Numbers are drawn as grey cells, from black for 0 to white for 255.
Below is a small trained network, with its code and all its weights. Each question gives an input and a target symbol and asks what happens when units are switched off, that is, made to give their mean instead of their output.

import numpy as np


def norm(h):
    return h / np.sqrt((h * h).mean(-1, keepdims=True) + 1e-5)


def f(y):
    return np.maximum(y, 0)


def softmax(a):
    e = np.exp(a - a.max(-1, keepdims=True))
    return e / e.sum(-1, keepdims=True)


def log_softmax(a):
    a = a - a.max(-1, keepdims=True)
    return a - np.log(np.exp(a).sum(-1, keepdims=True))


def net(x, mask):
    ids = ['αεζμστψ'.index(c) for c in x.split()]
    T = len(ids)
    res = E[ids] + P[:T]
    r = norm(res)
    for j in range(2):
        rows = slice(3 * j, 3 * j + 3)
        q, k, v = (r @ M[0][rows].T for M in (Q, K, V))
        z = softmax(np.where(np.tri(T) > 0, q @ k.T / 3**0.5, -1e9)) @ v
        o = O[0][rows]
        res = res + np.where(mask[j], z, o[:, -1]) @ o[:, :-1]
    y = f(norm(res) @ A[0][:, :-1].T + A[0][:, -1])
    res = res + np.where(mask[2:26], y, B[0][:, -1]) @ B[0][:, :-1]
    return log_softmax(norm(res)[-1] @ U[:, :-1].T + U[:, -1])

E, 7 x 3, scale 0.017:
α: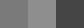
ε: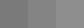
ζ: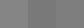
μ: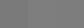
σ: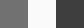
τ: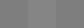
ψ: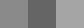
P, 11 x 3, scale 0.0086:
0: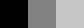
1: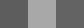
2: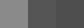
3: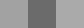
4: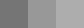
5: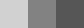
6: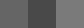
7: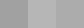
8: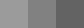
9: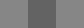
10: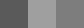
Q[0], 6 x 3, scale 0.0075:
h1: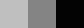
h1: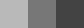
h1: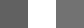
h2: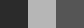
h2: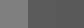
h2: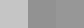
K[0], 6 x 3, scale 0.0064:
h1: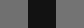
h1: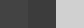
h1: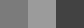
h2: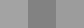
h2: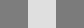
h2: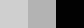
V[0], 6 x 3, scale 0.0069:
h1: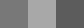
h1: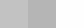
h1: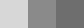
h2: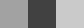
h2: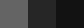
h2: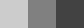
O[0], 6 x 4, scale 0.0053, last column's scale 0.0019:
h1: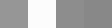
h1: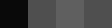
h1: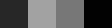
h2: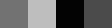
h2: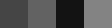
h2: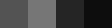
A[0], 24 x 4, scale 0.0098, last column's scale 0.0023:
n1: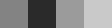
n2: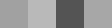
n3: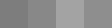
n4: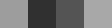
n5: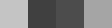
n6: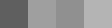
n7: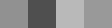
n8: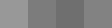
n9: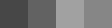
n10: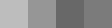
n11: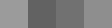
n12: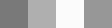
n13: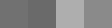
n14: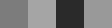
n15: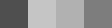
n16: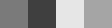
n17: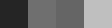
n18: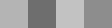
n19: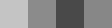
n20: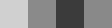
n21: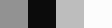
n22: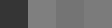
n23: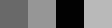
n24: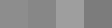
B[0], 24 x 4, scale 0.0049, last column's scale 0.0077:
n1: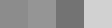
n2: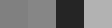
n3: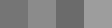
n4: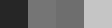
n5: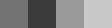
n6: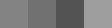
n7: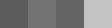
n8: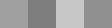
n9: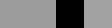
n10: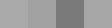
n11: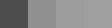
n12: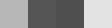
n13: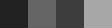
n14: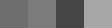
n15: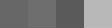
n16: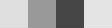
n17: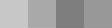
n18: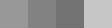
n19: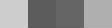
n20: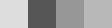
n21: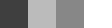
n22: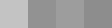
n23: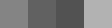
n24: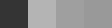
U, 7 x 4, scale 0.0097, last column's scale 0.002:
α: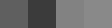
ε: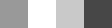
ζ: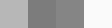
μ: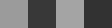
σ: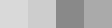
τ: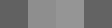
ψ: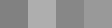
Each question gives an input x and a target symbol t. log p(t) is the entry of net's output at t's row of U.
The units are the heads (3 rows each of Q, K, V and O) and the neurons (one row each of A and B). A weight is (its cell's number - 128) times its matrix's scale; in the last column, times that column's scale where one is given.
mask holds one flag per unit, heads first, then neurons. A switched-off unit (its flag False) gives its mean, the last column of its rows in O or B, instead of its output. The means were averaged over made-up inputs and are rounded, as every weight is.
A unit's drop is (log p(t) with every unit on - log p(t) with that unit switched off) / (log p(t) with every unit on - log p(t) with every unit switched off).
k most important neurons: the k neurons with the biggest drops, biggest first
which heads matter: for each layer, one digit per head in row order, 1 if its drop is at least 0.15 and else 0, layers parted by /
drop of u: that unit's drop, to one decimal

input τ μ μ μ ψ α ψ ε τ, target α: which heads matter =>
10
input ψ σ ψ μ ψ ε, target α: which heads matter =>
10
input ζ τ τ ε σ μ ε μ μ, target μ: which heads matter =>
00
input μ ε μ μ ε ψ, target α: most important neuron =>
n4
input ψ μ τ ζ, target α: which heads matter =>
01
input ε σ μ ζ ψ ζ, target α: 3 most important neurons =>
n4, n16, n5
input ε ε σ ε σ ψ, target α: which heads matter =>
10
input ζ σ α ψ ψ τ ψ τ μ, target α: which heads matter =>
10
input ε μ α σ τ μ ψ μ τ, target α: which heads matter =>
11
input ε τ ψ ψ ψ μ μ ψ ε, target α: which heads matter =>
11
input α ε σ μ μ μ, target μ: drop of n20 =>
0.2
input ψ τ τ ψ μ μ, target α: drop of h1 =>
0.6
